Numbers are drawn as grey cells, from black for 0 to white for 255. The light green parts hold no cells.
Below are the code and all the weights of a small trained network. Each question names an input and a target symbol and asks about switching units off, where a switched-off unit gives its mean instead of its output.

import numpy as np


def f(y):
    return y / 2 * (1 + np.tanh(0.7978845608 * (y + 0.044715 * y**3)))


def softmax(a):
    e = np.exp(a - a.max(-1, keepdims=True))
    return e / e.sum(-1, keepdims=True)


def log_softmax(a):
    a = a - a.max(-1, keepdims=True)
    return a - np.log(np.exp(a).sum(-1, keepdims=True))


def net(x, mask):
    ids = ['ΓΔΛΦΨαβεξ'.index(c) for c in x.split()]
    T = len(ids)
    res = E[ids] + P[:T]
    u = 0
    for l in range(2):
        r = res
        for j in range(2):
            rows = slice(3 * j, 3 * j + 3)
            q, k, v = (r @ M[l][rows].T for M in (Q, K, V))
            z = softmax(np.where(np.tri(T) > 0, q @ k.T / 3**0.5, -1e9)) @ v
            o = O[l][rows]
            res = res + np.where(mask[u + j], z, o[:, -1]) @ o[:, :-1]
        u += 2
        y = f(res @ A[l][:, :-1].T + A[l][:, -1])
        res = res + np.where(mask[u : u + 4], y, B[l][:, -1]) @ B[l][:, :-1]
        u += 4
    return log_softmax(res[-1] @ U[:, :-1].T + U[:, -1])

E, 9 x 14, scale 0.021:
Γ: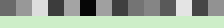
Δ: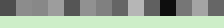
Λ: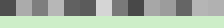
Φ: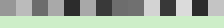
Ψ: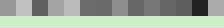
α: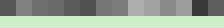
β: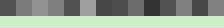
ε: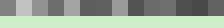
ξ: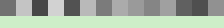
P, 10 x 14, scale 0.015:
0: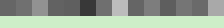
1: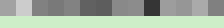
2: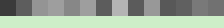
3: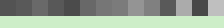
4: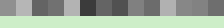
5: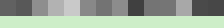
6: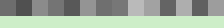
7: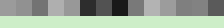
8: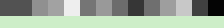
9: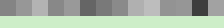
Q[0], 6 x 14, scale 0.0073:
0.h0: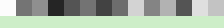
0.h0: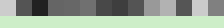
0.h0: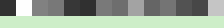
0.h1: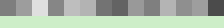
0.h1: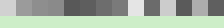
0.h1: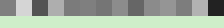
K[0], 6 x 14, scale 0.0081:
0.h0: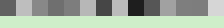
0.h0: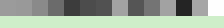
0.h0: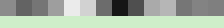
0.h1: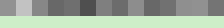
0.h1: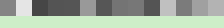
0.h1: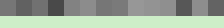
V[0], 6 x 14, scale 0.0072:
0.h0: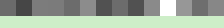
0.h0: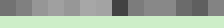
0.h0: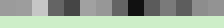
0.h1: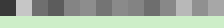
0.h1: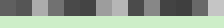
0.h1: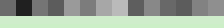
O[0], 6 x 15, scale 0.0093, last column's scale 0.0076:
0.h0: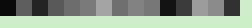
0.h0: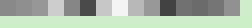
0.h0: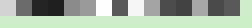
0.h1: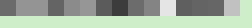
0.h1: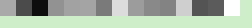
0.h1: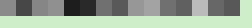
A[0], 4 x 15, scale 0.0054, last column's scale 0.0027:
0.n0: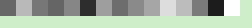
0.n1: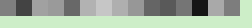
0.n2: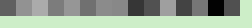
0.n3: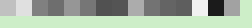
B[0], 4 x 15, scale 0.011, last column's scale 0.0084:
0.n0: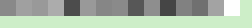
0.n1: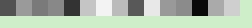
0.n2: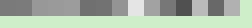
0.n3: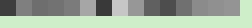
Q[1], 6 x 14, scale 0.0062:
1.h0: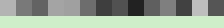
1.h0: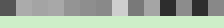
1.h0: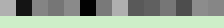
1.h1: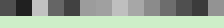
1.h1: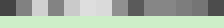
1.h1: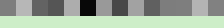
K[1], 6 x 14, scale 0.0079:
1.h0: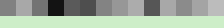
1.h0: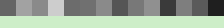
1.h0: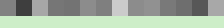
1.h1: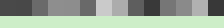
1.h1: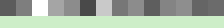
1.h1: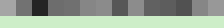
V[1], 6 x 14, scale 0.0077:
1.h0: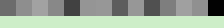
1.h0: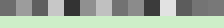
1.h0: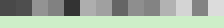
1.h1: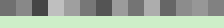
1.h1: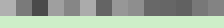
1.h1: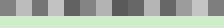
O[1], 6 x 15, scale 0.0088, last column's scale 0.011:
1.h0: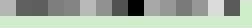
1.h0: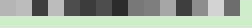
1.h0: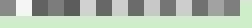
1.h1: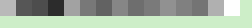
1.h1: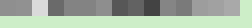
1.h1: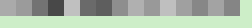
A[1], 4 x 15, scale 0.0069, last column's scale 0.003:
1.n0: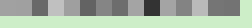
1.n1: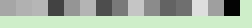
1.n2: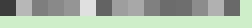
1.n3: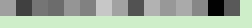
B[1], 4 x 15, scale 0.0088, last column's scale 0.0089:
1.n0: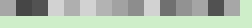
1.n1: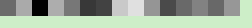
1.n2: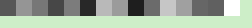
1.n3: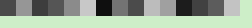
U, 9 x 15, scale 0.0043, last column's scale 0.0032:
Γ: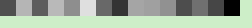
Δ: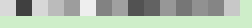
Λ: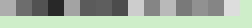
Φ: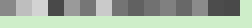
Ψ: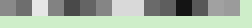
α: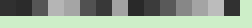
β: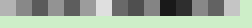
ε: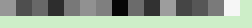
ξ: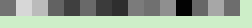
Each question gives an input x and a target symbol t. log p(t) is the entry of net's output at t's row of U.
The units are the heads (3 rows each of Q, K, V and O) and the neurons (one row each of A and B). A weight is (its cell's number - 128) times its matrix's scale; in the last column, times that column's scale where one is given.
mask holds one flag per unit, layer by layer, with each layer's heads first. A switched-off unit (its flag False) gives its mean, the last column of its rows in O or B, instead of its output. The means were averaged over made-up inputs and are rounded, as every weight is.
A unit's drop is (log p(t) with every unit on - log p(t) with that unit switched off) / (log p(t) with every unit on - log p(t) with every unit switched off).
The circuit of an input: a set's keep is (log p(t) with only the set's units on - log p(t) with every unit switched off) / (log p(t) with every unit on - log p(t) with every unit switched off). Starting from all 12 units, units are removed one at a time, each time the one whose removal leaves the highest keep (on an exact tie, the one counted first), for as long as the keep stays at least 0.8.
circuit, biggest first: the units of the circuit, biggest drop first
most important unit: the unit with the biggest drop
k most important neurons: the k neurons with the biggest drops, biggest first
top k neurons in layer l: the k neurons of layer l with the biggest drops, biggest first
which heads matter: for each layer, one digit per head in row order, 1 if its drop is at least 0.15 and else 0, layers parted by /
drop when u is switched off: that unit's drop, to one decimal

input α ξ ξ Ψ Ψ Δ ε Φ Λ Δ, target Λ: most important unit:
1.h1
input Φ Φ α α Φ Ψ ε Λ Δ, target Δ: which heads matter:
10 / 10
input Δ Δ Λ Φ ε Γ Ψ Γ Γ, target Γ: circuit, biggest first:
[1.n3, 1.h1]
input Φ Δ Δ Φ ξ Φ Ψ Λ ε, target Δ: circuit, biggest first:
[0.h0, 1.n0, 0.n1, 0.n2]
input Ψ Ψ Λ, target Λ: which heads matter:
00 / 01
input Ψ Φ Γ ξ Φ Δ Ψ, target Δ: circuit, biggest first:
[0.h0, 1.h0]
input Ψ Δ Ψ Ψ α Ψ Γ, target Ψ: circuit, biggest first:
[1.h0, 0.h0]
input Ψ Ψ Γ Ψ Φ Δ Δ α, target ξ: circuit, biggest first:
[0.n0, 0.h1, 1.h0]
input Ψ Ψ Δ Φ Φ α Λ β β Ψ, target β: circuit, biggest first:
[0.h0, 1.h0]
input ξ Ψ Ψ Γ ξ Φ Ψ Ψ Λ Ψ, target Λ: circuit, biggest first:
[1.h1, 0.n0]
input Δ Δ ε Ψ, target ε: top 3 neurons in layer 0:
[0.n1, 0.n2, 0.n0]
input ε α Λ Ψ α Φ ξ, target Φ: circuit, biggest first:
[1.n2, 1.h0]
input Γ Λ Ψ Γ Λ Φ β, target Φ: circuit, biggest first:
[1.n2, 1.h0]
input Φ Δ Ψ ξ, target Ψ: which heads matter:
00 / 10
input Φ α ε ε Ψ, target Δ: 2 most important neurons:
[0.n1, 1.n0]
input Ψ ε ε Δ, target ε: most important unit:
1.h0
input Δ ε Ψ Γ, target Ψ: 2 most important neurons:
[0.n0, 1.n2]
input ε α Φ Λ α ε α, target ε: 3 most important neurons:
[0.n2, 1.n3, 0.n1]
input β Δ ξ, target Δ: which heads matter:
10 / 00
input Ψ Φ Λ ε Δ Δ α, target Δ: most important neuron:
[0.n0]
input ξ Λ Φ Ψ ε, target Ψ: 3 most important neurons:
[0.n3, 0.n2, 0.n0]
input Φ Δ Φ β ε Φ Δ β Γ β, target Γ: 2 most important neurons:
[1.n3, 0.n1]
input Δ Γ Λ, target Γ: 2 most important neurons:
[1.n3, 0.n1]
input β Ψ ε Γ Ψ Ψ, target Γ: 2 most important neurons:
[1.n3, 1.n2]
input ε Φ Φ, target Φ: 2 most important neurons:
[1.n2, 0.n1]
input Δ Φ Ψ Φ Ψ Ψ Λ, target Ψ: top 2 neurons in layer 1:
[1.n2, 1.n0]
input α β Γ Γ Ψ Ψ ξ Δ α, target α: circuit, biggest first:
[0.h0]
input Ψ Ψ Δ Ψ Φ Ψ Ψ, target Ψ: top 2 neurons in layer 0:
[0.n0, 0.n1]
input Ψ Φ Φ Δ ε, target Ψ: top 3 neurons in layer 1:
[1.n1, 1.n2, 1.n3]
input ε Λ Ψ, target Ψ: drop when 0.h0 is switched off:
0.1
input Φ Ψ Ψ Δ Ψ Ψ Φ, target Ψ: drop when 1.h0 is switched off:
0.5
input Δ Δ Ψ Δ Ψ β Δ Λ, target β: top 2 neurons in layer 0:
[0.n0, 0.n1]
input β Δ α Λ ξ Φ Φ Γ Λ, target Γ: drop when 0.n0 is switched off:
-0.1
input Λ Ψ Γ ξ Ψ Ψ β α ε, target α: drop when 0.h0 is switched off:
1.3
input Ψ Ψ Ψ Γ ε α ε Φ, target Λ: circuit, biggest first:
[1.h1]
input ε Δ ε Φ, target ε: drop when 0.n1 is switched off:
0.2
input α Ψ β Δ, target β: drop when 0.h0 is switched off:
0.4
